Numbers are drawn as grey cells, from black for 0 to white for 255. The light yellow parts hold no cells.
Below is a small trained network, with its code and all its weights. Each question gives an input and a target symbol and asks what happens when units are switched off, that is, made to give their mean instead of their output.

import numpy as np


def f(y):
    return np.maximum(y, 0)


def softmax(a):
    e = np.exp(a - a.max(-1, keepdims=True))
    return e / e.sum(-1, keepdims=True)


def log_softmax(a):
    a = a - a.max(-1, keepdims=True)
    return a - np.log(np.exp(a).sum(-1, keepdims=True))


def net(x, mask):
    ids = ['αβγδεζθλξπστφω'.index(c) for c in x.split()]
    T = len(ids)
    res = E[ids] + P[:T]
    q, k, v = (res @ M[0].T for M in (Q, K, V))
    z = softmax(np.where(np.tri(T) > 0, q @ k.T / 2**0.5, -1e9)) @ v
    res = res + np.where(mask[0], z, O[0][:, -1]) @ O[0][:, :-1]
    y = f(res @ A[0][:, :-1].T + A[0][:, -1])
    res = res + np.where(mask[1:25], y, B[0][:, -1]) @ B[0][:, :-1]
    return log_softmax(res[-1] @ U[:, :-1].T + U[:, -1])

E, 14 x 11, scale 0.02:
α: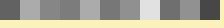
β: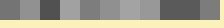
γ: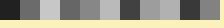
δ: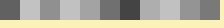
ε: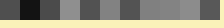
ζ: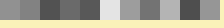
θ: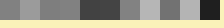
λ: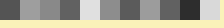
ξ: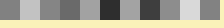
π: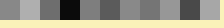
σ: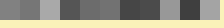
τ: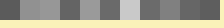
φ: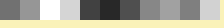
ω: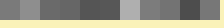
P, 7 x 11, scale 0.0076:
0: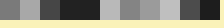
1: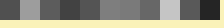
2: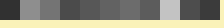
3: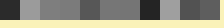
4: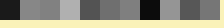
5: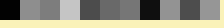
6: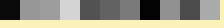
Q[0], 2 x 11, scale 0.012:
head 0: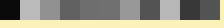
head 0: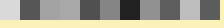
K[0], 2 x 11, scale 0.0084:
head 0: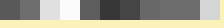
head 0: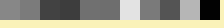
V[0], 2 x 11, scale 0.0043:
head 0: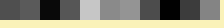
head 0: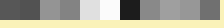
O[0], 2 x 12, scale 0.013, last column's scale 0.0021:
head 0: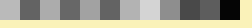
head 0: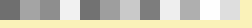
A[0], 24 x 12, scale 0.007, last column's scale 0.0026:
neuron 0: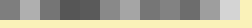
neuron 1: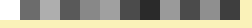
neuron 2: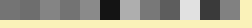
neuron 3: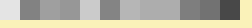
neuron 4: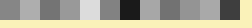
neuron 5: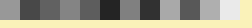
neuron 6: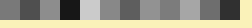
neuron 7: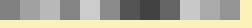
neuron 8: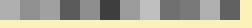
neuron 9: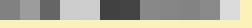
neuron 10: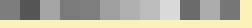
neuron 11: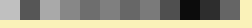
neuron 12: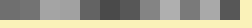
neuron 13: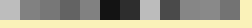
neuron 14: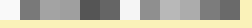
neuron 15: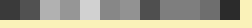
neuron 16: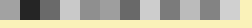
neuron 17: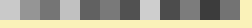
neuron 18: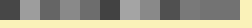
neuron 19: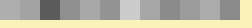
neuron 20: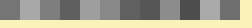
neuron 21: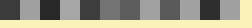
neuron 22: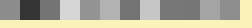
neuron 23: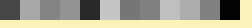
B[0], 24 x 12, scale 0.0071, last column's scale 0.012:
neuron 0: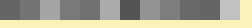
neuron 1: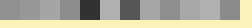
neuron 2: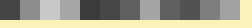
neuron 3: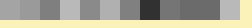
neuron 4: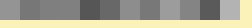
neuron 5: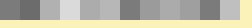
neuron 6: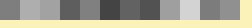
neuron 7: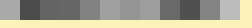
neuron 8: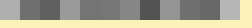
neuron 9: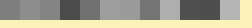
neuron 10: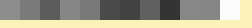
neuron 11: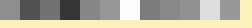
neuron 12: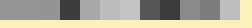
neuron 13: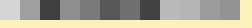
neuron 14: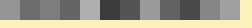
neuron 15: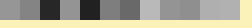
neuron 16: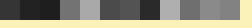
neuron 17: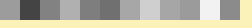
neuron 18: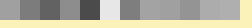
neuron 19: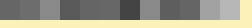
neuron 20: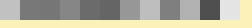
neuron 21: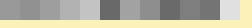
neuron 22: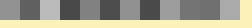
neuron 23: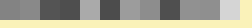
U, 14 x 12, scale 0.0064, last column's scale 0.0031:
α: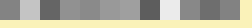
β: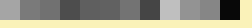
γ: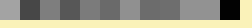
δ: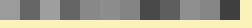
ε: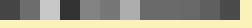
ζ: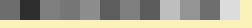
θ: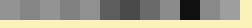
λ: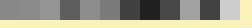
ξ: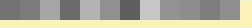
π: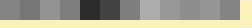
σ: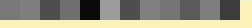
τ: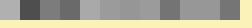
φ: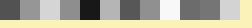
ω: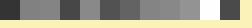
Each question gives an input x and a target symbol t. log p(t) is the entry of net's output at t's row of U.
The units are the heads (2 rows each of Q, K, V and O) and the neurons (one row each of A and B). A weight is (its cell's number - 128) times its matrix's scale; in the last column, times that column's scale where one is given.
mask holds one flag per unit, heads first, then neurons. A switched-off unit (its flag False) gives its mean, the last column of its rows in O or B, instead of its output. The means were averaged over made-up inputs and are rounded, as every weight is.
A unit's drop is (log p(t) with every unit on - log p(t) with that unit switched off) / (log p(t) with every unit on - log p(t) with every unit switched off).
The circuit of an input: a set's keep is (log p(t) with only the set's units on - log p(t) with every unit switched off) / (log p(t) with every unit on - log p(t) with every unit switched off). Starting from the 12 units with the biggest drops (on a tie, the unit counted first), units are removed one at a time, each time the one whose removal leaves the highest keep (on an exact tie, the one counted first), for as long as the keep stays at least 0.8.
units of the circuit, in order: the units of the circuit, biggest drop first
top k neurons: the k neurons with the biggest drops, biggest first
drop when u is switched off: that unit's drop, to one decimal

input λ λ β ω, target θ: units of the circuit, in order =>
[head 0; neuron 14; neuron 20]
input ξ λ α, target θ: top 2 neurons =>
[neuron 14; neuron 3]
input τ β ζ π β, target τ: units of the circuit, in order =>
[head 0; neuron 11]
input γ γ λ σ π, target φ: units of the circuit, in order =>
[neuron 23; neuron 10; neuron 5; neuron 0]
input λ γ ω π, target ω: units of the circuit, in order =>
[head 0; neuron 23; neuron 19]
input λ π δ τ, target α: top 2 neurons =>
[neuron 10; neuron 19]
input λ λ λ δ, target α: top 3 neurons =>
[neuron 10; neuron 9; neuron 19]
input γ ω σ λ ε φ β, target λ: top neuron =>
[neuron 21]
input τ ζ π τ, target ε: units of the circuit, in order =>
[head 0; neuron 11]
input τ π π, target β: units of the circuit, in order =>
[head 0; neuron 13; neuron 6; neuron 11]
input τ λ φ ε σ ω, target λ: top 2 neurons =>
[neuron 21; neuron 15]
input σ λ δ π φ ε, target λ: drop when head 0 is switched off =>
1.4
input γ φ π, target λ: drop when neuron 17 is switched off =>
0.0
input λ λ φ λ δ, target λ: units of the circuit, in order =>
[head 0]
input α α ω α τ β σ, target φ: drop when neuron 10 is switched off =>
0.2
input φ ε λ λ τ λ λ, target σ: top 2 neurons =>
[neuron 15; neuron 7]
